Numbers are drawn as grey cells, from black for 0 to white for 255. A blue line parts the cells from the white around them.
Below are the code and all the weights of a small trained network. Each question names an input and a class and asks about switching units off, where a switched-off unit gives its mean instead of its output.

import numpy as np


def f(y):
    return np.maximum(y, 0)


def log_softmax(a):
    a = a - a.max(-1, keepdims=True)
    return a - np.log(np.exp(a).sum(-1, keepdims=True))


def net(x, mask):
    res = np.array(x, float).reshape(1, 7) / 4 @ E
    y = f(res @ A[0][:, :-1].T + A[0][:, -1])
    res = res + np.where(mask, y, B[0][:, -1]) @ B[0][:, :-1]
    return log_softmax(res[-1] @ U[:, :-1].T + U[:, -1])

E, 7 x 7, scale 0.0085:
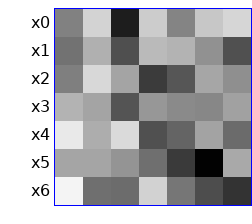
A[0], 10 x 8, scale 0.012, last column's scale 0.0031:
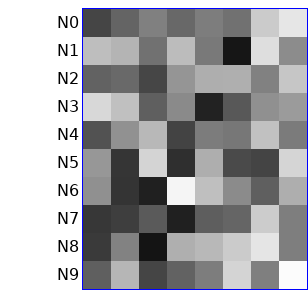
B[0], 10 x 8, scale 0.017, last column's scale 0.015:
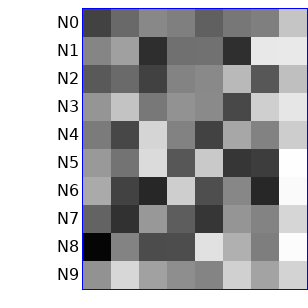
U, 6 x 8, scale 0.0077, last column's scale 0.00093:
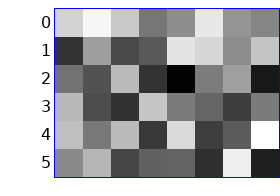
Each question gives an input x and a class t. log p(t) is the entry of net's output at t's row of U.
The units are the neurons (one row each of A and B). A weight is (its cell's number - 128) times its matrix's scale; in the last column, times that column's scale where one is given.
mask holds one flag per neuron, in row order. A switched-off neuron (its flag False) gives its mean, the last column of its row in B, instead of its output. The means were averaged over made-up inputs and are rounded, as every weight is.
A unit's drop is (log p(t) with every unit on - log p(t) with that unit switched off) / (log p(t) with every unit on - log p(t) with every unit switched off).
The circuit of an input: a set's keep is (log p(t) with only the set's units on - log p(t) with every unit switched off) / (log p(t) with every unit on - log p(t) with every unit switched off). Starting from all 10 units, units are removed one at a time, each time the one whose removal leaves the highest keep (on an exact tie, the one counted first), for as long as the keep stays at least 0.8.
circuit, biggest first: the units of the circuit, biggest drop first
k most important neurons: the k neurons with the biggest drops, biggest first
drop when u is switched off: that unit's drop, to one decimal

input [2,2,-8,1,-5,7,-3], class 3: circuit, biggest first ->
N6
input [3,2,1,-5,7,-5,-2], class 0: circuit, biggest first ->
N8, N9
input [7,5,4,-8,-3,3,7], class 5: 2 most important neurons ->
N1, N3
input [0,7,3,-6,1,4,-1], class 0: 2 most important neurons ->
N8, N1
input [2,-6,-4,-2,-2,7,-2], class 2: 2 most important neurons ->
N7, N4
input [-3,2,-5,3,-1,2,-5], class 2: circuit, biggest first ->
N8, N7
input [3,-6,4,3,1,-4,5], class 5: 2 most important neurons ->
N5, N4
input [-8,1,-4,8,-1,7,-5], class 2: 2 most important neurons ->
N7, N8
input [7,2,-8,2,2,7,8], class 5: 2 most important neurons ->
N1, N3
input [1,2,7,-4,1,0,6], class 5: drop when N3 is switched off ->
0.4
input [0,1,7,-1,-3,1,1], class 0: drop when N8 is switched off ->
0.5
